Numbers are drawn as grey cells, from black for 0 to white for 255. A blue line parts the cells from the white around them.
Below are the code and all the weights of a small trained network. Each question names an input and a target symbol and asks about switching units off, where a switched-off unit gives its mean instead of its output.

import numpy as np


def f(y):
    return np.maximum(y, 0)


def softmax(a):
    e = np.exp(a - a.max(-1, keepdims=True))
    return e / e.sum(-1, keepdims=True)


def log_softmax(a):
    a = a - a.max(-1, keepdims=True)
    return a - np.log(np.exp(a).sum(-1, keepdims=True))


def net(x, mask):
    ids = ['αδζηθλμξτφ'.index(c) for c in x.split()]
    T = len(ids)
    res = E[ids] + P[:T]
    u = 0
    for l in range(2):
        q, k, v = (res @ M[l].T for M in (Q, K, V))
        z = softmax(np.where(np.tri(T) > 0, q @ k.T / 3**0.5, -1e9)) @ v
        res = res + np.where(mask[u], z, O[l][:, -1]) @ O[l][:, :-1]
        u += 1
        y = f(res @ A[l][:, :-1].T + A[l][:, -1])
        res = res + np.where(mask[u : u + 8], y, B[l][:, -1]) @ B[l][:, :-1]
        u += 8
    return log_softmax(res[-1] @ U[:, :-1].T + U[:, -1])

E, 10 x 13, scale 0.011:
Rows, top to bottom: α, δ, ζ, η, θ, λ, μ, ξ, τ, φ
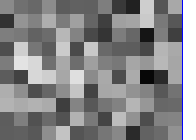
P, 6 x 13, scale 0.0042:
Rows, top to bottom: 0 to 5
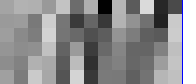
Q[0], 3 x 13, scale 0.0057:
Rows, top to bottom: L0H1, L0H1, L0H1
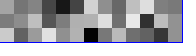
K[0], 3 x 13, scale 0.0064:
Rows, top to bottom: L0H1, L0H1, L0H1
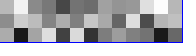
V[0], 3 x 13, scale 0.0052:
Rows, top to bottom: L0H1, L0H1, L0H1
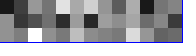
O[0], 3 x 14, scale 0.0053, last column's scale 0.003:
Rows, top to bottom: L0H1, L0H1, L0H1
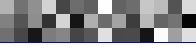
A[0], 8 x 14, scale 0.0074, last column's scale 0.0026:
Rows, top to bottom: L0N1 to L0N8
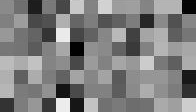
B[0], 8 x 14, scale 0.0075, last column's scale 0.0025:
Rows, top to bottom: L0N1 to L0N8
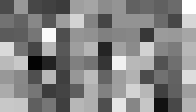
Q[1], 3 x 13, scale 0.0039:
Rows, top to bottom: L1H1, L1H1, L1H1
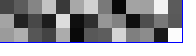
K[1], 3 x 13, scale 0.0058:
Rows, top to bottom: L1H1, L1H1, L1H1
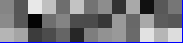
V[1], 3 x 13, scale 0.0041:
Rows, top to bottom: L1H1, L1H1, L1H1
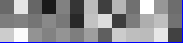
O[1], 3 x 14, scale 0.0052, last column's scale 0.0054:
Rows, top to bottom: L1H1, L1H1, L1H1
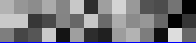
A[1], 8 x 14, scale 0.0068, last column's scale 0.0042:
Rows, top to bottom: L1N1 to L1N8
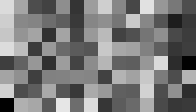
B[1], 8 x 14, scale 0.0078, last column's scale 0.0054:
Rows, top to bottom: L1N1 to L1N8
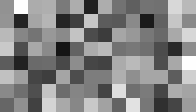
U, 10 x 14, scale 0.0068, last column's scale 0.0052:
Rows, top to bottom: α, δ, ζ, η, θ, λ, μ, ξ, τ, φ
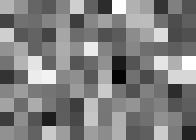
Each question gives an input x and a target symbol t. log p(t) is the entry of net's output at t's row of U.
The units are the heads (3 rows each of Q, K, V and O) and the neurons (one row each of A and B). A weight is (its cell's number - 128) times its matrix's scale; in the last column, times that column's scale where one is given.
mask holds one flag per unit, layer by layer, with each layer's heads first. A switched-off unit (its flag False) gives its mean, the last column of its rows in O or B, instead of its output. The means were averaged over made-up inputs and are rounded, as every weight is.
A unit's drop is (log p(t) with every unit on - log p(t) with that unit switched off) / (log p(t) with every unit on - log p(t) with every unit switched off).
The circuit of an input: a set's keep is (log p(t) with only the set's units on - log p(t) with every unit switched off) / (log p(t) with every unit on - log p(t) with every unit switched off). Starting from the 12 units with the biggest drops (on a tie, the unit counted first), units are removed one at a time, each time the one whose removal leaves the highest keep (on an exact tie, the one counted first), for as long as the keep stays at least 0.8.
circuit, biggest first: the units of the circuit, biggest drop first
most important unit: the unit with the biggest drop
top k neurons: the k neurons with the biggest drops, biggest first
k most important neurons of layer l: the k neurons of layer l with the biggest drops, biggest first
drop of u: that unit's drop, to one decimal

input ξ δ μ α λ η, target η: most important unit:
L1N8
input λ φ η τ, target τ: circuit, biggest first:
L0N1, L0H1, L1H1
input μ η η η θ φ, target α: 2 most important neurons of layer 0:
L0N8, L0N4
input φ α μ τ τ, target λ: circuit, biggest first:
L1H1, L1N6, L0N5, L0N4
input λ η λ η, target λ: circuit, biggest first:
L0H1, L1N6
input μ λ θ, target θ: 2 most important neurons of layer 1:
L1N1, L1N5
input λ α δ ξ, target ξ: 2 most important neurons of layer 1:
L1N2, L1N4
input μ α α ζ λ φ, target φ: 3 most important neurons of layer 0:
L0N4, L0N3, L0N8
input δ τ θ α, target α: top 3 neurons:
L0N4, L1N7, L0N7
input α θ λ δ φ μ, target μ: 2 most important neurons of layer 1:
L1N4, L1N1
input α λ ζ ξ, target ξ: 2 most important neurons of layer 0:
L0N7, L0N5
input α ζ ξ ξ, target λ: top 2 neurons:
L1N6, L0N8
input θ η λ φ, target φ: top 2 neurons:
L0N4, L1N7
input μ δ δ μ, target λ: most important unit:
L1H1
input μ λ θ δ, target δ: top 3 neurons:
L1N8, L1N5, L0N5
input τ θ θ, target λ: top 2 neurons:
L1N6, L0N4
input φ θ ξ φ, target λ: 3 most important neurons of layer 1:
L1N6, L1N5, L1N3
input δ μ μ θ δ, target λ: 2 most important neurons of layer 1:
L1N5, L1N3
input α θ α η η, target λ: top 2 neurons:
L1N6, L0N5
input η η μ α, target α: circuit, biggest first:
L1N7
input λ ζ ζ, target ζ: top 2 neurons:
L0N4, L0N2
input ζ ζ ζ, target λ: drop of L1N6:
0.2
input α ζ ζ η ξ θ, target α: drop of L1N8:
0.0
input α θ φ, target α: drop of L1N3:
-0.1
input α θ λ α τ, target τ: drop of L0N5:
0.1
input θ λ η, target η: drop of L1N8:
0.7
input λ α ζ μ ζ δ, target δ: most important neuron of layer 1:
L1N8
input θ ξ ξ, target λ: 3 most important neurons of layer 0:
L0N5, L0N8, L0N4
